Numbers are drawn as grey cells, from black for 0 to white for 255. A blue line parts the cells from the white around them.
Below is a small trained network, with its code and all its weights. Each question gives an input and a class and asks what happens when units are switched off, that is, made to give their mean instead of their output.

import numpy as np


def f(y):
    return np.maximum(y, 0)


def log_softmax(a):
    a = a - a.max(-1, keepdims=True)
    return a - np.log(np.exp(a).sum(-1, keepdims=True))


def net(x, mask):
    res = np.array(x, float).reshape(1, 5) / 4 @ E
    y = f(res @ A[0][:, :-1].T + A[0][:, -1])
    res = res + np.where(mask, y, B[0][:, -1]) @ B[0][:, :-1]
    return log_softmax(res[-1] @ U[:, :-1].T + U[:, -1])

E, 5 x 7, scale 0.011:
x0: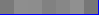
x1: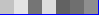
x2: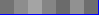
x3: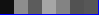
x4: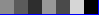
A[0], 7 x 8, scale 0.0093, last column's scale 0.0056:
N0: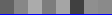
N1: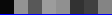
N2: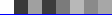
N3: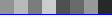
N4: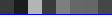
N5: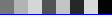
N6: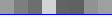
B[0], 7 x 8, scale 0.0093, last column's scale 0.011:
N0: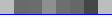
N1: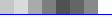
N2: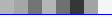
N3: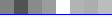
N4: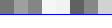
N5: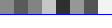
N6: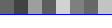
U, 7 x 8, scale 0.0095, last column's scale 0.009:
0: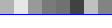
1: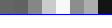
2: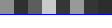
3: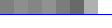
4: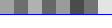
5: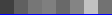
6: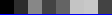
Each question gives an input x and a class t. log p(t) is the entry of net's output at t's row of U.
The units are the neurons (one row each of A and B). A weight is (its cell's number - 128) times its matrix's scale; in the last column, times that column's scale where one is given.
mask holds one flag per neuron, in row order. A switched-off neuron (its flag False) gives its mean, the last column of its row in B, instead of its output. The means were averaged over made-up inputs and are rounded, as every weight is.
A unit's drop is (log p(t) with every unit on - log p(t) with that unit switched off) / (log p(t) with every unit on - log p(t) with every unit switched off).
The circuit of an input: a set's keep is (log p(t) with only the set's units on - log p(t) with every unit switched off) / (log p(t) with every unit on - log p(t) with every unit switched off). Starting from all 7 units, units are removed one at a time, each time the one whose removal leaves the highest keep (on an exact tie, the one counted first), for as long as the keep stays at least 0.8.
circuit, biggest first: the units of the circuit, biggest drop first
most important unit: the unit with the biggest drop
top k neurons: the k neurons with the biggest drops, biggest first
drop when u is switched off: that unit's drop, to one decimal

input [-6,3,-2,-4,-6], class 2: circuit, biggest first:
[N5, N1]
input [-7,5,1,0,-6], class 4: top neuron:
[N4]
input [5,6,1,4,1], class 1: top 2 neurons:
[N3, N6]
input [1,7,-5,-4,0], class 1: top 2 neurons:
[N3, N1]
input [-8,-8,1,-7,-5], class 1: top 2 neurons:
[N4, N1]
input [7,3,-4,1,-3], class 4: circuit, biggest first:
[N4, N2, N1]
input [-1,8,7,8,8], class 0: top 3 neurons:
[N1, N5, N4]
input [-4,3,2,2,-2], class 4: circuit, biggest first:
[N4, N2, N6]
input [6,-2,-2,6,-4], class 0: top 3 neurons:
[N1, N6, N3]
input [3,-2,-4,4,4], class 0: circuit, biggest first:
[N1, N5]
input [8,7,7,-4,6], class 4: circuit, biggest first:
[N5, N6]
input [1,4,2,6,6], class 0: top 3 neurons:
[N1, N5, N0]
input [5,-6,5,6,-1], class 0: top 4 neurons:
[N1, N3, N6, N5]
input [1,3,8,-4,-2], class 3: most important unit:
N1
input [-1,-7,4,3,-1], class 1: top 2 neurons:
[N4, N2]
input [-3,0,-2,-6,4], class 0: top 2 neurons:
[N2, N5]
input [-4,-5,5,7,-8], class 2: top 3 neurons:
[N5, N0, N2]
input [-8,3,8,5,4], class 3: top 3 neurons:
[N5, N2, N0]
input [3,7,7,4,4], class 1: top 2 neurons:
[N3, N6]
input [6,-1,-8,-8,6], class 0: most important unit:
N2
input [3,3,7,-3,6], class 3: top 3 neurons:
[N5, N0, N2]
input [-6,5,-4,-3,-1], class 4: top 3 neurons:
[N4, N6, N1]
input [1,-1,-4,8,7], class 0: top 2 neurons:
[N1, N5]
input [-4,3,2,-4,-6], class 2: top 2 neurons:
[N5, N1]
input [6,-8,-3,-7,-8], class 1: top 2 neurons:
[N4, N1]
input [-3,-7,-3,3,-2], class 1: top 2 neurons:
[N4, N2]
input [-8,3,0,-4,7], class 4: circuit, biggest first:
[N5]
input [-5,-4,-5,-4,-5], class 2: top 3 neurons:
[N5, N1, N0]
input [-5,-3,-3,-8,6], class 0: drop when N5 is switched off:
0.2
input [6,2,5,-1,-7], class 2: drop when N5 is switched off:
0.5
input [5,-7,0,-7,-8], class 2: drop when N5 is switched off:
1.0
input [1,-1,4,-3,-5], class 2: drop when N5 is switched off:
0.6
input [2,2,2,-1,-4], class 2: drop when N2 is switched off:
0.1
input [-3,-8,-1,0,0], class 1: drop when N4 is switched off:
1.2
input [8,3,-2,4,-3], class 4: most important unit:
N2
